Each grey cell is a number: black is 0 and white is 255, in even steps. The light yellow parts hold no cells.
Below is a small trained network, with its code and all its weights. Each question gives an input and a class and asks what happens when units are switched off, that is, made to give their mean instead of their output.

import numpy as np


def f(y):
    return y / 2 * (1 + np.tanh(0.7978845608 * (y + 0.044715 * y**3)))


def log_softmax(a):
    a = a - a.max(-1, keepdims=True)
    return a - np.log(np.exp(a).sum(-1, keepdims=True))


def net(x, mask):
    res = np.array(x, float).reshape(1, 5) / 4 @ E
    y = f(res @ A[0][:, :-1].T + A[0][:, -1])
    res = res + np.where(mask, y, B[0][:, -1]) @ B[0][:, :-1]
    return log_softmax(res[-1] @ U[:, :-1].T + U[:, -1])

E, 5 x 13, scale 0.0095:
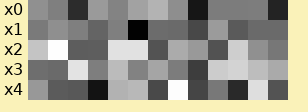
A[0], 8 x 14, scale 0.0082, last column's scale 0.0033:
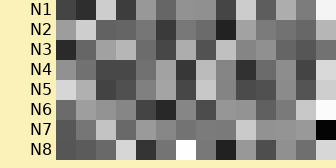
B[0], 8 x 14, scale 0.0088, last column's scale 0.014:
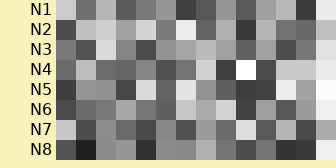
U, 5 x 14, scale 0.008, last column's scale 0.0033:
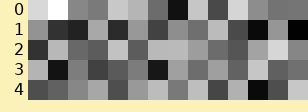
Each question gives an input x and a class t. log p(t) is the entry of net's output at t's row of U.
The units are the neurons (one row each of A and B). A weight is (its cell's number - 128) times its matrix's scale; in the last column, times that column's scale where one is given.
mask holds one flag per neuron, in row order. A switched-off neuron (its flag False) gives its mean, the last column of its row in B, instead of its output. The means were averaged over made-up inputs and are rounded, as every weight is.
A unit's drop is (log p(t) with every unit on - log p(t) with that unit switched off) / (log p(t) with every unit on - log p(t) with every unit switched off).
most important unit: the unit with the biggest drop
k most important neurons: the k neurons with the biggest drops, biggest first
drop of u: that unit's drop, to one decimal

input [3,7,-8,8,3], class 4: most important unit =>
N2
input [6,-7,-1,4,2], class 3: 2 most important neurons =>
[N6; N2]
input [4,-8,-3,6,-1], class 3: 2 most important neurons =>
[N6; N2]
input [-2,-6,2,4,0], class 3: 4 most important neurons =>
[N2; N6; N5; N7]
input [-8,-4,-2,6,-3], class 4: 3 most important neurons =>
[N6; N4; N3]
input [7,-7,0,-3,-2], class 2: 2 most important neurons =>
[N3; N1]
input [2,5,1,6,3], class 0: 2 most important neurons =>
[N2; N4]
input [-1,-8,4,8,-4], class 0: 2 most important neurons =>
[N8; N4]
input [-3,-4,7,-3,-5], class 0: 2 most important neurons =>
[N4; N8]
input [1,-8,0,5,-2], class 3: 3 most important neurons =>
[N6; N2; N3]
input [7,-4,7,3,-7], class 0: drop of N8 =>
0.6
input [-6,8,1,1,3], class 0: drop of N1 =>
0.2
